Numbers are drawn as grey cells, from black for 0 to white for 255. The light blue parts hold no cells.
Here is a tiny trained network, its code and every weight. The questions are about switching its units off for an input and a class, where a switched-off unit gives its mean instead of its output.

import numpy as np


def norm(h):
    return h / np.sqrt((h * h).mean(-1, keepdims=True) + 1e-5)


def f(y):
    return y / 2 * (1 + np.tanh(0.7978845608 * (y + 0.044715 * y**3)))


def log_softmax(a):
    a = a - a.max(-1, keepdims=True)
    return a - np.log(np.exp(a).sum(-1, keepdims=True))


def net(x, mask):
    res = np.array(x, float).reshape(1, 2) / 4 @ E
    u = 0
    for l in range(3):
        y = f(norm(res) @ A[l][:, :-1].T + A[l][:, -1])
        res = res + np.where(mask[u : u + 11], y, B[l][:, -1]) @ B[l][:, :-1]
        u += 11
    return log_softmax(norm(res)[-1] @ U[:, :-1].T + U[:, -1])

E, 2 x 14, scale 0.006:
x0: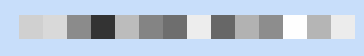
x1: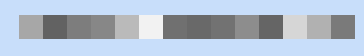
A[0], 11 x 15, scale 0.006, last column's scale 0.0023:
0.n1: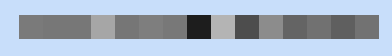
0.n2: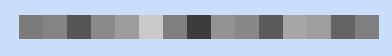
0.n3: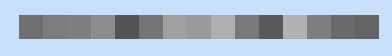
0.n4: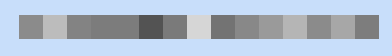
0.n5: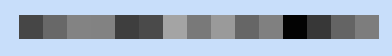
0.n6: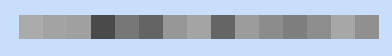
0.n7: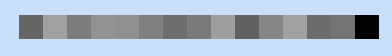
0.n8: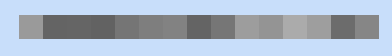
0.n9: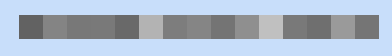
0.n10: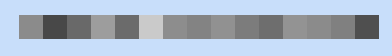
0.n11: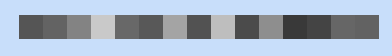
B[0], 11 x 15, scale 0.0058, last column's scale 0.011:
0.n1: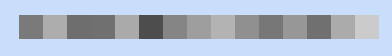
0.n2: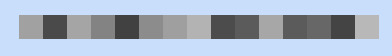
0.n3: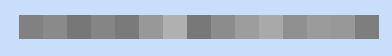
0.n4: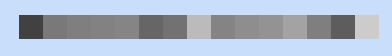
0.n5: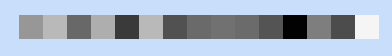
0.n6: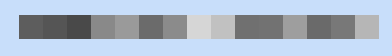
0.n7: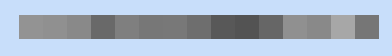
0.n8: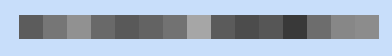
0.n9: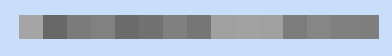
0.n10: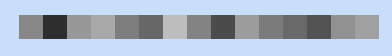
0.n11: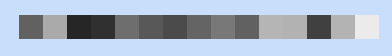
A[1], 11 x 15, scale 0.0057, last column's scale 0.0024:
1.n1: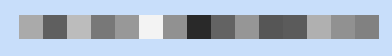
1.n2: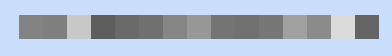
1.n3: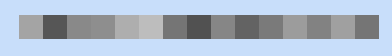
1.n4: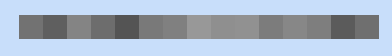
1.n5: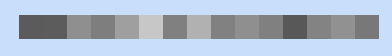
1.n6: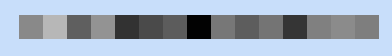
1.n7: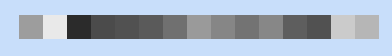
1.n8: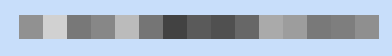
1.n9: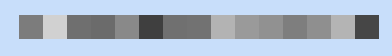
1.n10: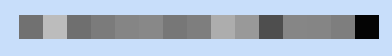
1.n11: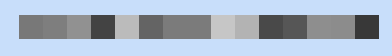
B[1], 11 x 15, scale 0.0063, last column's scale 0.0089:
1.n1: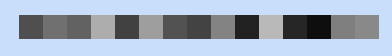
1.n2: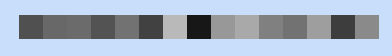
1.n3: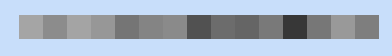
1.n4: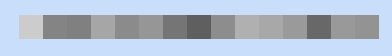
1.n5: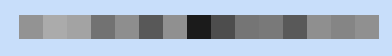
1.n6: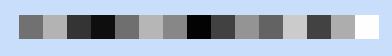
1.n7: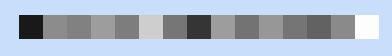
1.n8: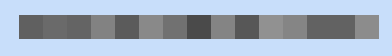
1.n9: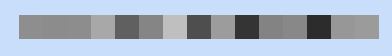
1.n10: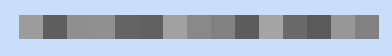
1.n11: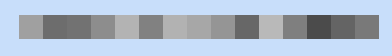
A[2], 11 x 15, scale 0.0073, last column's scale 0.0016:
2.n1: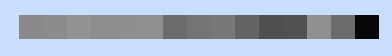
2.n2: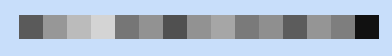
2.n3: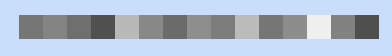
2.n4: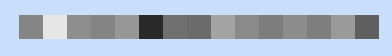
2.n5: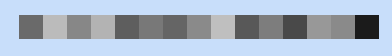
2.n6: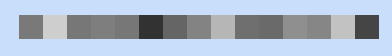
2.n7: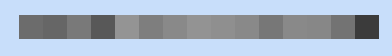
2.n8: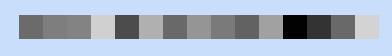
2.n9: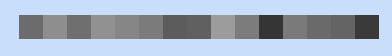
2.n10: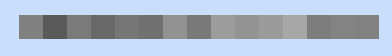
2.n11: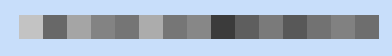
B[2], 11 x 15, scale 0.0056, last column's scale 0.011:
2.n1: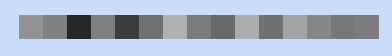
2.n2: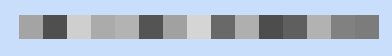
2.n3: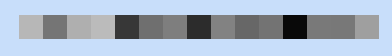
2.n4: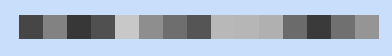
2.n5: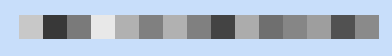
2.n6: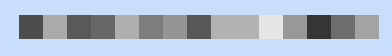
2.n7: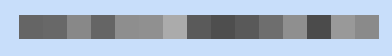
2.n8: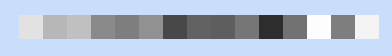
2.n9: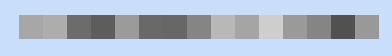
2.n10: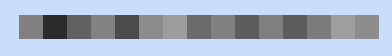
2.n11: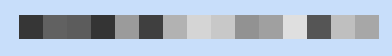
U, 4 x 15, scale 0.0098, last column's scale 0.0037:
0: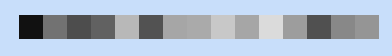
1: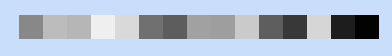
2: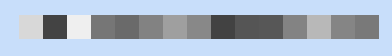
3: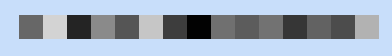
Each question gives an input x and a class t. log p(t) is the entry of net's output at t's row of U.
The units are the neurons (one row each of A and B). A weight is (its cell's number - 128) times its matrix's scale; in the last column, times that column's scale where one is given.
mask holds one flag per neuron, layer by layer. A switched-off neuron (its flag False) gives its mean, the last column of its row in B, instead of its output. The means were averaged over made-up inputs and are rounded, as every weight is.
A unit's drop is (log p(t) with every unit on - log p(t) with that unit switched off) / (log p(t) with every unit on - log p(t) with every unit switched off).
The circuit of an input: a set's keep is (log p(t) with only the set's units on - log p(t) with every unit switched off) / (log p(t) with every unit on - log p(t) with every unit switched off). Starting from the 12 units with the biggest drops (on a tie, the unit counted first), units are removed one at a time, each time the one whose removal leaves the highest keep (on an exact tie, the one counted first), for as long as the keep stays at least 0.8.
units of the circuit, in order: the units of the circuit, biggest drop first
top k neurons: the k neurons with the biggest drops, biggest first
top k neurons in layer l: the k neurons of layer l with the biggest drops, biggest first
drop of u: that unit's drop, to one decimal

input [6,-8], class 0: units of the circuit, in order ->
[0.n5]
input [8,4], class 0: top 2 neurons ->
[2.n8, 0.n5]
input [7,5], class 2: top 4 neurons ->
[0.n11, 0.n1, 2.n3, 0.n5]
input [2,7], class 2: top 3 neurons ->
[0.n11, 1.n1, 0.n1]
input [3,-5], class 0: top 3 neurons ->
[0.n5, 0.n4, 0.n6]
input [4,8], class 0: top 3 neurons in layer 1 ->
[1.n1, 1.n6, 1.n3]
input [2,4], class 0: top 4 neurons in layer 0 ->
[0.n1, 0.n5, 0.n2, 0.n11]
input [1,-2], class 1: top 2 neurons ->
[1.n6, 0.n11]
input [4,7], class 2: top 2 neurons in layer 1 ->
[1.n7, 1.n9]
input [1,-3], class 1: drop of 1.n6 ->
0.3
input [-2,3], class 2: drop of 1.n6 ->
0.2
